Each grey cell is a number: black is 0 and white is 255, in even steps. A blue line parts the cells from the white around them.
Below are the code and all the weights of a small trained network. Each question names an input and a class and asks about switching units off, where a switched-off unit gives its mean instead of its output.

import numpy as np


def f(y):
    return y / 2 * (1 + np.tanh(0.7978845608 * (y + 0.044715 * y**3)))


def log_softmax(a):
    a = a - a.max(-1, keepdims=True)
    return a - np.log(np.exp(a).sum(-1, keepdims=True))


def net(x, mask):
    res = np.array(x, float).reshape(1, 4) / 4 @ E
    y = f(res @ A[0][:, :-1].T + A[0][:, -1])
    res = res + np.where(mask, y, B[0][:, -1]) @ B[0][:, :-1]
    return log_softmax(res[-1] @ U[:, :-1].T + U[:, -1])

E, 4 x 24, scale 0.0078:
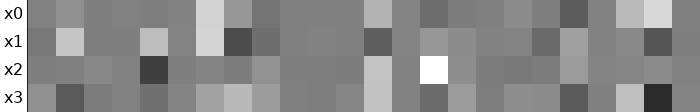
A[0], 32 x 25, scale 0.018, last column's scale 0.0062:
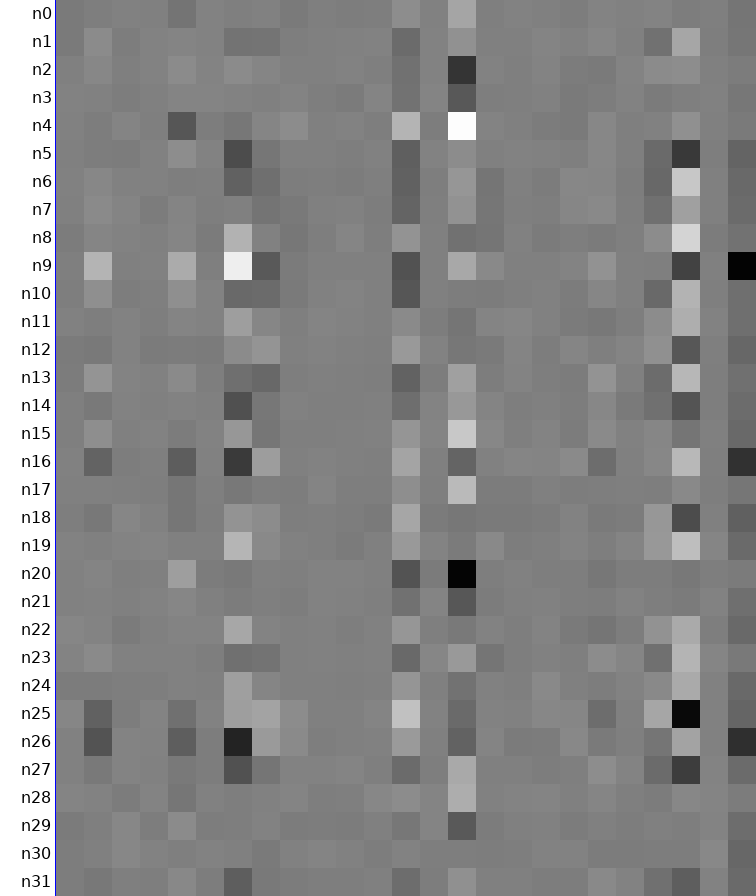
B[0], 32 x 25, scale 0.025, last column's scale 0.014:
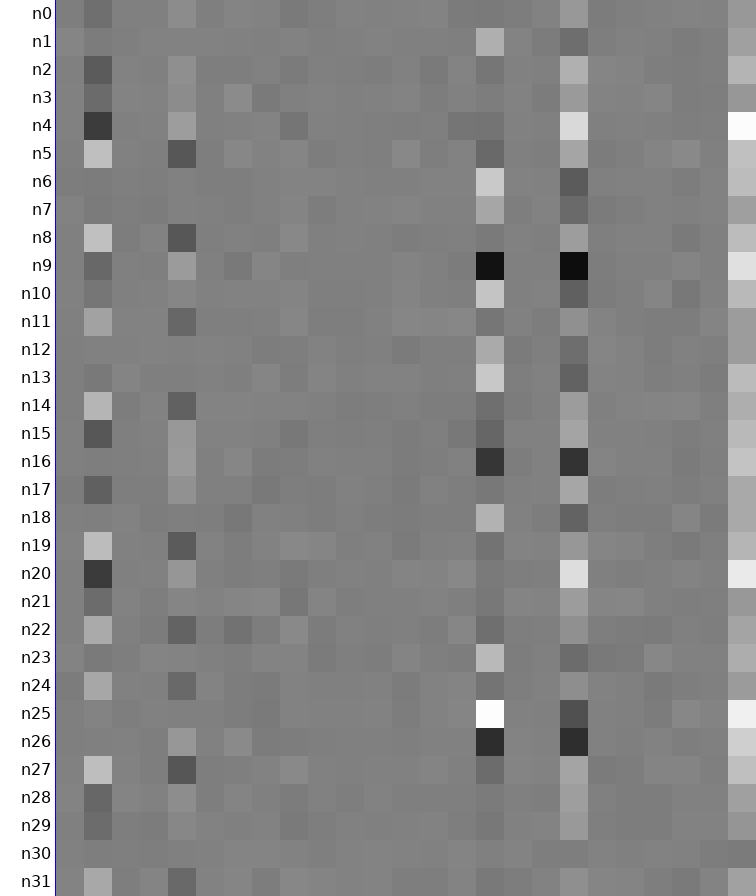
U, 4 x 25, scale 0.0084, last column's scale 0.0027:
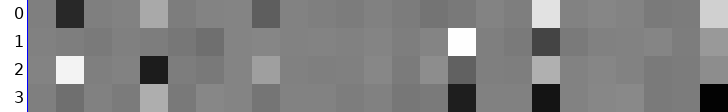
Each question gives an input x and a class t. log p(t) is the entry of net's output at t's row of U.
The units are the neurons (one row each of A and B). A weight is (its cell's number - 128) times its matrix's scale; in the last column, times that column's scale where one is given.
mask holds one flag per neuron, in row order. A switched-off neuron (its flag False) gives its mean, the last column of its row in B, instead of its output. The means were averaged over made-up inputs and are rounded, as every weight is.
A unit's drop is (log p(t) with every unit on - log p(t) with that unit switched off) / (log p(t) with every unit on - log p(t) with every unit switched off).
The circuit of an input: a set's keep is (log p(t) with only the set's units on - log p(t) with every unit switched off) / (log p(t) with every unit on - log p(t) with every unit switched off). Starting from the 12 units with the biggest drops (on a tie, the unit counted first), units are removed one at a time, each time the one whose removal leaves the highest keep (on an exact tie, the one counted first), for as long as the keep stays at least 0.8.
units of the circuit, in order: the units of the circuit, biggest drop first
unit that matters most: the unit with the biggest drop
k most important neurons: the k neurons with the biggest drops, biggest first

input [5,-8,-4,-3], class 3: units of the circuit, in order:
(n16)
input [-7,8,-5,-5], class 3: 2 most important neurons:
(n9; n8)
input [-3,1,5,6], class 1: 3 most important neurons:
(n25; n20; n18)
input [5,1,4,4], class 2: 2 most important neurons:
(n20; n19)
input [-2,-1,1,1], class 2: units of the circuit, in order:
(n20; n9; n25)
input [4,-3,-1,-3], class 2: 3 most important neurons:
(n25; n9; n8)
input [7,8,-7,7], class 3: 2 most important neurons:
(n9; n4)
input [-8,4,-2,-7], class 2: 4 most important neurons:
(n5; n27; n25; n14)
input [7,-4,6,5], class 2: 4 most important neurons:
(n19; n20; n8; n22)
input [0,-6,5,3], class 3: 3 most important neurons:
(n26; n16; n20)
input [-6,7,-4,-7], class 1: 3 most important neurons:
(n10; n13; n26)
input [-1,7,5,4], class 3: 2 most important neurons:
(n9; n20)
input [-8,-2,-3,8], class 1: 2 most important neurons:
(n25; n18)
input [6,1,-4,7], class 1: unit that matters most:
n25
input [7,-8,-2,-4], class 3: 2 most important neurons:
(n16; n26)
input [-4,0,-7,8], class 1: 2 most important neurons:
(n25; n4)
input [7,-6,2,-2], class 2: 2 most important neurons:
(n8; n9)
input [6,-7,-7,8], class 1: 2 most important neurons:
(n25; n4)
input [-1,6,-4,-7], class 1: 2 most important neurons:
(n10; n13)
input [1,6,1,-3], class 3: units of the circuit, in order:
(n9)
